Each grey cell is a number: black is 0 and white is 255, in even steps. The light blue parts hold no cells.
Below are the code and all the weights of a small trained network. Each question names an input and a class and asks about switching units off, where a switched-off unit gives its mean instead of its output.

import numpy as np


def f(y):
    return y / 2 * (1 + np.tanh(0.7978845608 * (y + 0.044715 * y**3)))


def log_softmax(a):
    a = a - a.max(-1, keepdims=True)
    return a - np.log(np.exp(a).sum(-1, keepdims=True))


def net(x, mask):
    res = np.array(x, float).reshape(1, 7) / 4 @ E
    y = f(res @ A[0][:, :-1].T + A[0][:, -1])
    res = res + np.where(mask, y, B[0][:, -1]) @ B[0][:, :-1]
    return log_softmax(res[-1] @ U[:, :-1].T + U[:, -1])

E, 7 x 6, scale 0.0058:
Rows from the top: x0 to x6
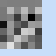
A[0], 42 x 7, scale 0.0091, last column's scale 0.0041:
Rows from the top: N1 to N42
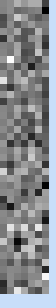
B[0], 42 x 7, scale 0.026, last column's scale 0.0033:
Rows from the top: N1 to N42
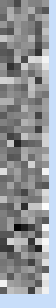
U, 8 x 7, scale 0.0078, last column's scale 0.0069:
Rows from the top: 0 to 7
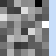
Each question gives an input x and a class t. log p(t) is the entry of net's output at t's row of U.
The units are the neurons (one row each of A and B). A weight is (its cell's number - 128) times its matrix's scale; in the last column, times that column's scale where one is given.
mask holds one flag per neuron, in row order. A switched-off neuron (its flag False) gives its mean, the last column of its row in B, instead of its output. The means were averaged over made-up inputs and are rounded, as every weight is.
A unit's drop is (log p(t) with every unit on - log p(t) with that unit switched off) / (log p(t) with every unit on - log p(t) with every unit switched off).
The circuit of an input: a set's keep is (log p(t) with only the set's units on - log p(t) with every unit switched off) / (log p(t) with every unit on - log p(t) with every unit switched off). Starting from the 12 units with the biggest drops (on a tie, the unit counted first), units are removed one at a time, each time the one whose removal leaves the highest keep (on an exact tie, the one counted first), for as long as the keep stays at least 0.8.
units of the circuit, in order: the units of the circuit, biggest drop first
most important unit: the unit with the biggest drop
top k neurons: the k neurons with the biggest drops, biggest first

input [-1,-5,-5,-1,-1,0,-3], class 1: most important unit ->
N33
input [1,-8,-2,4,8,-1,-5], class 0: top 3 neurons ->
(N36; N33; N34)
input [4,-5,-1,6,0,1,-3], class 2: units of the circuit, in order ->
(N41; N6)
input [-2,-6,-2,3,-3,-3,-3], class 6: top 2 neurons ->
(N21; N9)
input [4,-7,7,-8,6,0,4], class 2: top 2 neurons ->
(N12; N25)
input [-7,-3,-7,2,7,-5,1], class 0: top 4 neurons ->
(N36; N34; N10; N20)
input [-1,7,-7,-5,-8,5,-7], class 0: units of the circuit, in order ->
(N8; N19)
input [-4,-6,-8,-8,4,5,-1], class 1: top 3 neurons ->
(N23; N37; N11)
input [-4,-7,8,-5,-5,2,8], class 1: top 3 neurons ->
(N10; N20; N30)
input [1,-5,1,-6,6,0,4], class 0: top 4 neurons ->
(N36; N34; N41; N33)
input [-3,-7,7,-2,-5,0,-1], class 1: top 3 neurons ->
(N10; N20; N33)
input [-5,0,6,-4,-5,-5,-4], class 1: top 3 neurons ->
(N10; N20; N36)
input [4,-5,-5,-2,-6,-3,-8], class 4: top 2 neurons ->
(N30; N36)
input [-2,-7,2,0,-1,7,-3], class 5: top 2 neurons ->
(N42; N33)
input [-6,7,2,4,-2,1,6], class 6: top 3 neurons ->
(N33; N30; N35)
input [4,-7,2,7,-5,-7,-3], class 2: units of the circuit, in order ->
(N41)
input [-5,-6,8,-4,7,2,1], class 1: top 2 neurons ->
(N10; N20)
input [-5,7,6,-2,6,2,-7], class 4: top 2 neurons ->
(N30; N13)
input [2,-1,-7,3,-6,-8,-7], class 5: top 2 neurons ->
(N35; N10)
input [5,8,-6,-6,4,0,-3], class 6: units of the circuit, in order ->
(N33)
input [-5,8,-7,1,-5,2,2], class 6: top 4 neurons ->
(N33; N10; N20; N18)
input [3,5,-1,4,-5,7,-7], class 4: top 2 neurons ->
(N30; N35)
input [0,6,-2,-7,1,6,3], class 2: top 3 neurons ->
(N12; N25; N35)
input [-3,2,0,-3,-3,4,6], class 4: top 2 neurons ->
(N9; N35)
